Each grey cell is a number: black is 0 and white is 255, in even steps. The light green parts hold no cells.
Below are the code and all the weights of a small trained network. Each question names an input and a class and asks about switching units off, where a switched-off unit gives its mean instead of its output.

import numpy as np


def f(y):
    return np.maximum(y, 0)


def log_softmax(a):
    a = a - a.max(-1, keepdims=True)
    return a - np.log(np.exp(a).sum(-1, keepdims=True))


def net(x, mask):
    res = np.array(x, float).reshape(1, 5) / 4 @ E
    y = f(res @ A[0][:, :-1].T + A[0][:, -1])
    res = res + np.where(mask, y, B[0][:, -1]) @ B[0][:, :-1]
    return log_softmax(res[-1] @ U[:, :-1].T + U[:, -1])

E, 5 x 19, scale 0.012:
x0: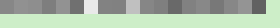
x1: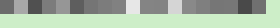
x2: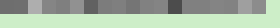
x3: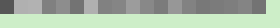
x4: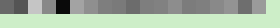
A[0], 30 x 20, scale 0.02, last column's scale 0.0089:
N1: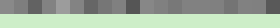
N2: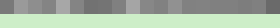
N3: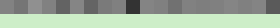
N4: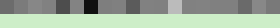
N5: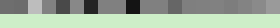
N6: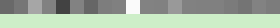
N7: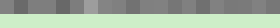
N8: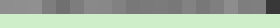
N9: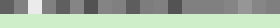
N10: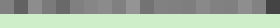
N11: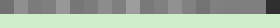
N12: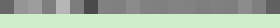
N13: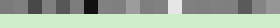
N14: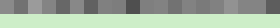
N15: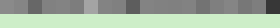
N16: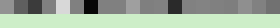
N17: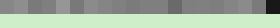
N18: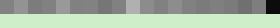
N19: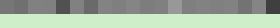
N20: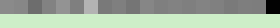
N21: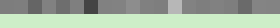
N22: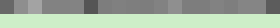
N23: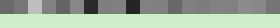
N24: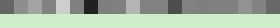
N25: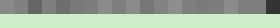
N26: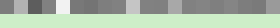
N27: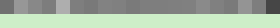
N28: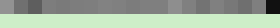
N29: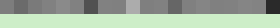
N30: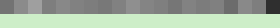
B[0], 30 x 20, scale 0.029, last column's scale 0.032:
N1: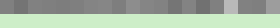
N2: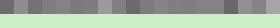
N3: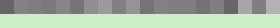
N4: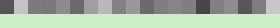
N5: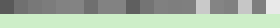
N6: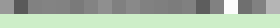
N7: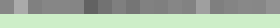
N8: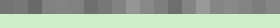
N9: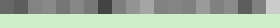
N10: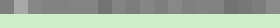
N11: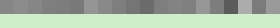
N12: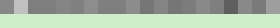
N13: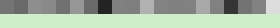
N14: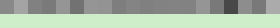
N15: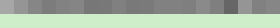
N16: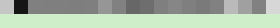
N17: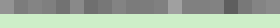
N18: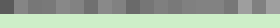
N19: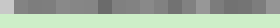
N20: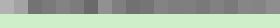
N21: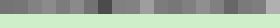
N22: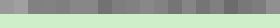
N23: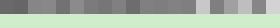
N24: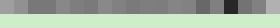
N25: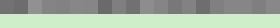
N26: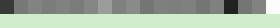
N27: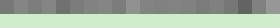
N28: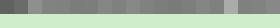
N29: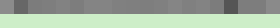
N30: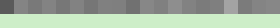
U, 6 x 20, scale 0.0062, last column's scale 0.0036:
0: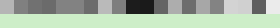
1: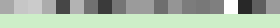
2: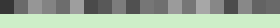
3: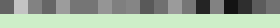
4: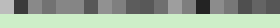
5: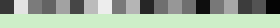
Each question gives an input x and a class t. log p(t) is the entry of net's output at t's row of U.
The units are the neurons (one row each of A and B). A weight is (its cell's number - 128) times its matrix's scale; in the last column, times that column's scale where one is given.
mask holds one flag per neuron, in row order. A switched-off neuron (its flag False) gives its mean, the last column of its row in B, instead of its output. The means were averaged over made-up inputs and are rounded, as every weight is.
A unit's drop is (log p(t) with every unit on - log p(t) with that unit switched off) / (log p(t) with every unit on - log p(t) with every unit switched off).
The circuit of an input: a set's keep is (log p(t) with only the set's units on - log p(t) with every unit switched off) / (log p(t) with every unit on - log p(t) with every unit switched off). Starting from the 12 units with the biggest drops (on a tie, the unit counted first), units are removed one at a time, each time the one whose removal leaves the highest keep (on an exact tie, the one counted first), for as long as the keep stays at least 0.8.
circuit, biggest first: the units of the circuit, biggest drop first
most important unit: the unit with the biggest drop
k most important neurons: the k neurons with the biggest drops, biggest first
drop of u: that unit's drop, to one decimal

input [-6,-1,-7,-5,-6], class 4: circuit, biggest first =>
N16; N5
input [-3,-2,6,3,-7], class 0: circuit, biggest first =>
N16
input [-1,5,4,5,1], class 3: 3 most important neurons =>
N5; N23; N16
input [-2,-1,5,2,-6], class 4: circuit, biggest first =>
N16; N5
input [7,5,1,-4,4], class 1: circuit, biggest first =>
N5; N6
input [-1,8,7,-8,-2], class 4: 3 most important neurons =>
N16; N5; N23
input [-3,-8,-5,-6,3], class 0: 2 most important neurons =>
N13; N26
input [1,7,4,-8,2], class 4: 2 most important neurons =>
N5; N6
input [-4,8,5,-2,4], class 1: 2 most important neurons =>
N6; N26
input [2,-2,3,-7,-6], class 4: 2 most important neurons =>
N5; N23
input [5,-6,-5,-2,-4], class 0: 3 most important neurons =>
N13; N26; N4
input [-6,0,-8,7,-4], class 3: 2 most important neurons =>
N5; N23
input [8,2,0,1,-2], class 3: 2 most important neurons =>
N4; N26
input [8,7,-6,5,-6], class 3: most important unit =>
N26
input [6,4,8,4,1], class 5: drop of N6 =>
0.1
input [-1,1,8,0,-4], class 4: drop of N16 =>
0.3
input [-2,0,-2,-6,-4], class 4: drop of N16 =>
0.3
